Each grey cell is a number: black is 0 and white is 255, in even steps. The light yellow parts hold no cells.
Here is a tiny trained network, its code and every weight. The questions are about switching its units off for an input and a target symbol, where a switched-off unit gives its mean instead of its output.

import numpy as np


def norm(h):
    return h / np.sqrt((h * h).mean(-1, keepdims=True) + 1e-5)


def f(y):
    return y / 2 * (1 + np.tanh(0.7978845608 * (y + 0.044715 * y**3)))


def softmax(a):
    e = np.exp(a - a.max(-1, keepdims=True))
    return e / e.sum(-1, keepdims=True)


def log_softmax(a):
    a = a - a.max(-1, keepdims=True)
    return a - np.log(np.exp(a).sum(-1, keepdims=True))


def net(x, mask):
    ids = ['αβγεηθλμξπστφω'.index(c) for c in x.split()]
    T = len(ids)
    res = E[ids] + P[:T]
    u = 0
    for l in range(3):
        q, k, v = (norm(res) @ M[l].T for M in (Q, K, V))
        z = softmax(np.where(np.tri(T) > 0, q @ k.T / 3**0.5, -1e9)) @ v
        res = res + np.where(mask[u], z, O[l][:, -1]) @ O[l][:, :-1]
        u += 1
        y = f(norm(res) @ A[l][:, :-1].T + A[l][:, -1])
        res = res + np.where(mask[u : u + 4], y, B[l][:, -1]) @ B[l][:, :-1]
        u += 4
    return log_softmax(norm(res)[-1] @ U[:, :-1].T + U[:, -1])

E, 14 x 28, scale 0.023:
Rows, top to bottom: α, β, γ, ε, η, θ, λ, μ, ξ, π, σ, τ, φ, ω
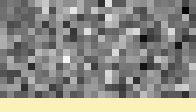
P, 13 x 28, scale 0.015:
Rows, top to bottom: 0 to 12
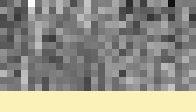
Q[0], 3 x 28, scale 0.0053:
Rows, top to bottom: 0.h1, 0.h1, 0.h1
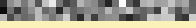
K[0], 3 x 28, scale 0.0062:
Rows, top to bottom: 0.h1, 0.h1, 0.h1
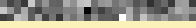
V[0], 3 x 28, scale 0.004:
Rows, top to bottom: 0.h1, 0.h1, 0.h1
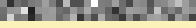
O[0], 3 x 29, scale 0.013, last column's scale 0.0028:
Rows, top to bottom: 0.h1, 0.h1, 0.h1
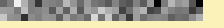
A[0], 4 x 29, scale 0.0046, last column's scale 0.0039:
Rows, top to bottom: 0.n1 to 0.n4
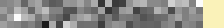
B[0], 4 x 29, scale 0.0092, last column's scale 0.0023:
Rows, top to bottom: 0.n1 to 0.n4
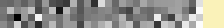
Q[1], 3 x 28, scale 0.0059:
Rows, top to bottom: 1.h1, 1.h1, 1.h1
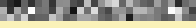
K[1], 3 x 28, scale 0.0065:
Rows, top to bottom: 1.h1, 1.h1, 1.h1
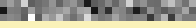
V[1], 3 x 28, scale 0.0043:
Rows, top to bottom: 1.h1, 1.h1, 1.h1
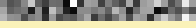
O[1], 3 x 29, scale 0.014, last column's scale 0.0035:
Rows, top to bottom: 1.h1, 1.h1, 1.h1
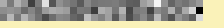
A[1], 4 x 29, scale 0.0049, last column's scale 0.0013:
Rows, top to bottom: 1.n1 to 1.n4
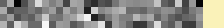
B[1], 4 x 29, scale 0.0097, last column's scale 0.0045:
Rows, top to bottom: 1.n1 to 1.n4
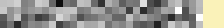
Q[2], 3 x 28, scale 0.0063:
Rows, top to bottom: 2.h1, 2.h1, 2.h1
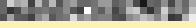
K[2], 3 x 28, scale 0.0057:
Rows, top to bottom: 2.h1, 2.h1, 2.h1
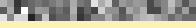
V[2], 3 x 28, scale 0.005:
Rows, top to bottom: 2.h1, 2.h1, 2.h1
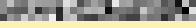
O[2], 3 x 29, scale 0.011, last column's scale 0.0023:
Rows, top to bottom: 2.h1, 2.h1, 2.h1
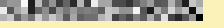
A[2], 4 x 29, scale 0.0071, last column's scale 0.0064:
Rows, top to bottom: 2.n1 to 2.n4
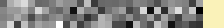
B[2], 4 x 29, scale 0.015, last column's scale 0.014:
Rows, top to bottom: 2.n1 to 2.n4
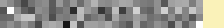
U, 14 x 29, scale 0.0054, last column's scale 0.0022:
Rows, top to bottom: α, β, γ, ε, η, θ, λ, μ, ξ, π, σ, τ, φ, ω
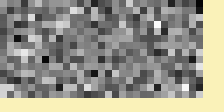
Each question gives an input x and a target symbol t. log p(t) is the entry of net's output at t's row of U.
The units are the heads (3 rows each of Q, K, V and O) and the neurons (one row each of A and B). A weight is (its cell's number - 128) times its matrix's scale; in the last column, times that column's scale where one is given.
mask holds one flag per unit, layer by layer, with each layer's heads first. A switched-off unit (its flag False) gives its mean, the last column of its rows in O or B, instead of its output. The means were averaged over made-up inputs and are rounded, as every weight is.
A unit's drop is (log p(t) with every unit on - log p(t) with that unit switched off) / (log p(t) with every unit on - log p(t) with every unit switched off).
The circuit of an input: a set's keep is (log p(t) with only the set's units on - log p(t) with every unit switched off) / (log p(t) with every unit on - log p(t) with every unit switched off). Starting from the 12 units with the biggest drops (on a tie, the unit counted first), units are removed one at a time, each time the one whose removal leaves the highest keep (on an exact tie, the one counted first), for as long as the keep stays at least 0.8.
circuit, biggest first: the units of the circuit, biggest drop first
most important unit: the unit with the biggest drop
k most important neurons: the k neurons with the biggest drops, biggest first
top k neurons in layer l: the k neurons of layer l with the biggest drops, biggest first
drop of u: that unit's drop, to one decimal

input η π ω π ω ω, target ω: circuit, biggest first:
(2.h1, 1.h1)
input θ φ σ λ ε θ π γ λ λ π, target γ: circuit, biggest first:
(2.h1, 0.h1)
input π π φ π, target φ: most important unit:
0.h1
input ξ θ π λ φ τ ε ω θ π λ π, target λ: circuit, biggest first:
(2.h1, 2.n2)
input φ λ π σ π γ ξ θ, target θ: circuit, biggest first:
(1.n4, 2.n4)
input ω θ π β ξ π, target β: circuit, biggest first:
(1.h1, 0.h1)
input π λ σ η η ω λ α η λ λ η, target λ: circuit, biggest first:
(2.n2, 2.h1)
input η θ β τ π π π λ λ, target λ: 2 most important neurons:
(1.n1, 2.n2)
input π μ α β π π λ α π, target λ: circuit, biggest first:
(0.h1, 2.h1, 2.n2)
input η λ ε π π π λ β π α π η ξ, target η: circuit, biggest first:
(0.h1, 2.h1)
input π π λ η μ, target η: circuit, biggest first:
(0.h1, 2.n1)
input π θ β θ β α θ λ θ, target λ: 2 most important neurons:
(2.n2, 0.n4)
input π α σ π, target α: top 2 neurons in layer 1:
(1.n3, 1.n1)
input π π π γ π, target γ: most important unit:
2.h1
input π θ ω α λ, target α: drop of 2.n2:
0.0
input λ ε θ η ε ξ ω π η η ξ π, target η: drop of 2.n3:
0.0
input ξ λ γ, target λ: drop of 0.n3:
0.0
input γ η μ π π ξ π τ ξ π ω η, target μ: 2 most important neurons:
(2.n3, 0.n1)
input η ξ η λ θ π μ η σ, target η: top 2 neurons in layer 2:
(2.n1, 2.n4)
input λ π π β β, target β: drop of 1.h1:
0.4
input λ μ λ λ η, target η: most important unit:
0.h1
